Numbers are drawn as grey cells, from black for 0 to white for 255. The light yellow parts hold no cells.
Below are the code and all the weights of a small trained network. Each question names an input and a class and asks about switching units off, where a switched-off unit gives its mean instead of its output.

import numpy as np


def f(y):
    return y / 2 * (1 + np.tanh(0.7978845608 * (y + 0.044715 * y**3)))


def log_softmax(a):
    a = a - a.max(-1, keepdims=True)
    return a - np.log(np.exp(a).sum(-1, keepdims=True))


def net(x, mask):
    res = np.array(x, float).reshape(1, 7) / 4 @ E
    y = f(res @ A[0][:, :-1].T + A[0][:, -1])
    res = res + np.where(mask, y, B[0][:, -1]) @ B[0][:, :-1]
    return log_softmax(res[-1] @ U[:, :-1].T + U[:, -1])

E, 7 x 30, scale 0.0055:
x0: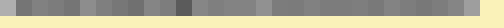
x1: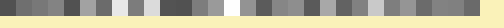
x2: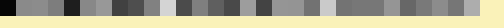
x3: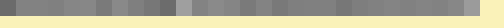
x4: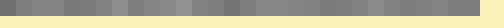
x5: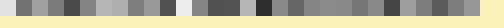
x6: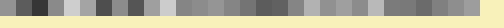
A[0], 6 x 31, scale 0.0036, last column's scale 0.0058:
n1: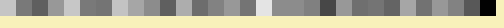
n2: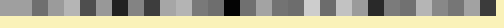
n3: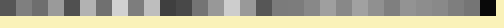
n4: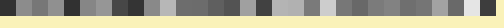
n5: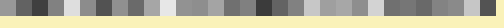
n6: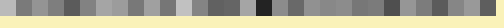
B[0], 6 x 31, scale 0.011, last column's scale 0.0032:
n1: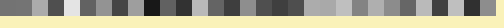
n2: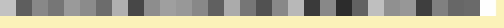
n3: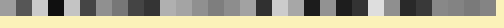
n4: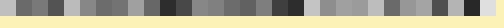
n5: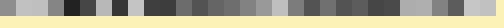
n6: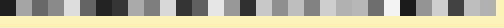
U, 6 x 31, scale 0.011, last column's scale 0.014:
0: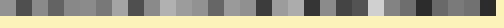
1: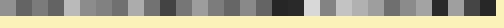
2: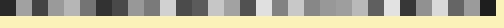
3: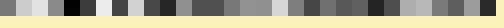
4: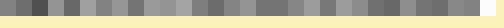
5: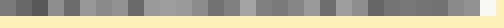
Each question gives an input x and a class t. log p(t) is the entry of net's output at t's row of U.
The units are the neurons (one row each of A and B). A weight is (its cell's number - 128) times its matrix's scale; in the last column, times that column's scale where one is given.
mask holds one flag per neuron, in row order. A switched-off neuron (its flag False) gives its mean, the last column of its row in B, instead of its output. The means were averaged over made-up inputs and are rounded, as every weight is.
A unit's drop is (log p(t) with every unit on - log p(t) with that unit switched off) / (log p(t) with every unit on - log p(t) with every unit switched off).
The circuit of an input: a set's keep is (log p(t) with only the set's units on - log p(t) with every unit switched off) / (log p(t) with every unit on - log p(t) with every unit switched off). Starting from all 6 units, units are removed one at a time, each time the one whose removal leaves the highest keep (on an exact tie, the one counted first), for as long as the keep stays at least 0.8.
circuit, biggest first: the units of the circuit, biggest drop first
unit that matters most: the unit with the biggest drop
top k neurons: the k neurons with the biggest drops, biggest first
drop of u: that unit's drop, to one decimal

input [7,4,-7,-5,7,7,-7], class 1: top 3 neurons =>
(n1, n5, n2)
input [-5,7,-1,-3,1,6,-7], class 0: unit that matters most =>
n3
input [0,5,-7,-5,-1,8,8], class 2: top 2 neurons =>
(n6, n4)
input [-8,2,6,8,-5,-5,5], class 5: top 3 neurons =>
(n6, n1, n5)
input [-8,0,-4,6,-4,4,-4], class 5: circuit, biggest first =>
(n5, n4)
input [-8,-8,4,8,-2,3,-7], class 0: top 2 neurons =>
(n2, n5)
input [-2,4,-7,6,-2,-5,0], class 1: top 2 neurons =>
(n1, n6)
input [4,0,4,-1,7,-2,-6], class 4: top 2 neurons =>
(n5, n4)
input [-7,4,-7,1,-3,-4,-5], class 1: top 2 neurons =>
(n1, n5)
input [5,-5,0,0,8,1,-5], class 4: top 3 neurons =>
(n5, n2, n3)
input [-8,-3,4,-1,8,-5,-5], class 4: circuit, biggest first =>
(n6, n5)
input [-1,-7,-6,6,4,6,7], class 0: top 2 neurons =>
(n2, n4)
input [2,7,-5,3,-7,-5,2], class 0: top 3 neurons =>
(n3, n6, n4)
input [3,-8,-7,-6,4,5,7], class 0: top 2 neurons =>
(n2, n4)
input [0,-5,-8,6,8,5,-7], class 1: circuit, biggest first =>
(n1)
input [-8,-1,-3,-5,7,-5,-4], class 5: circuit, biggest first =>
(n6, n5)
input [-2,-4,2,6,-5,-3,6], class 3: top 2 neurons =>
(n5, n6)
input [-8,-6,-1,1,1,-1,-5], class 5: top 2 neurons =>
(n5, n3)
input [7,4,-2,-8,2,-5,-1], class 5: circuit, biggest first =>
(n6, n2)
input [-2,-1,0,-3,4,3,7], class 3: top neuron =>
(n5)
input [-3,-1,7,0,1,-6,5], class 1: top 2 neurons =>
(n4, n6)
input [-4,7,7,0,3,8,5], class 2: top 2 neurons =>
(n6, n2)
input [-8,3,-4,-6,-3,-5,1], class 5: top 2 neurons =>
(n6, n4)
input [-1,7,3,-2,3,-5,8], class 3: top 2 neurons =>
(n5, n2)
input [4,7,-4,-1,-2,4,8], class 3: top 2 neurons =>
(n5, n2)
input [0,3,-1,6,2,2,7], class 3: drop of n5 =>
0.8
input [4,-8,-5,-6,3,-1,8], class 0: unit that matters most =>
n2
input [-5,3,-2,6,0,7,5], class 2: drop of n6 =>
0.9
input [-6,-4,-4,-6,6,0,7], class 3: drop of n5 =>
0.9
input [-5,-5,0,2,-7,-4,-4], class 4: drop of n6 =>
0.8
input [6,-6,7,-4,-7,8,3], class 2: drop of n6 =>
1.6
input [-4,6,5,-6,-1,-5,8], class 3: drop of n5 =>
0.8
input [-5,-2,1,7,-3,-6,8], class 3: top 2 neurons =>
(n5, n6)
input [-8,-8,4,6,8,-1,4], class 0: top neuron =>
(n2)
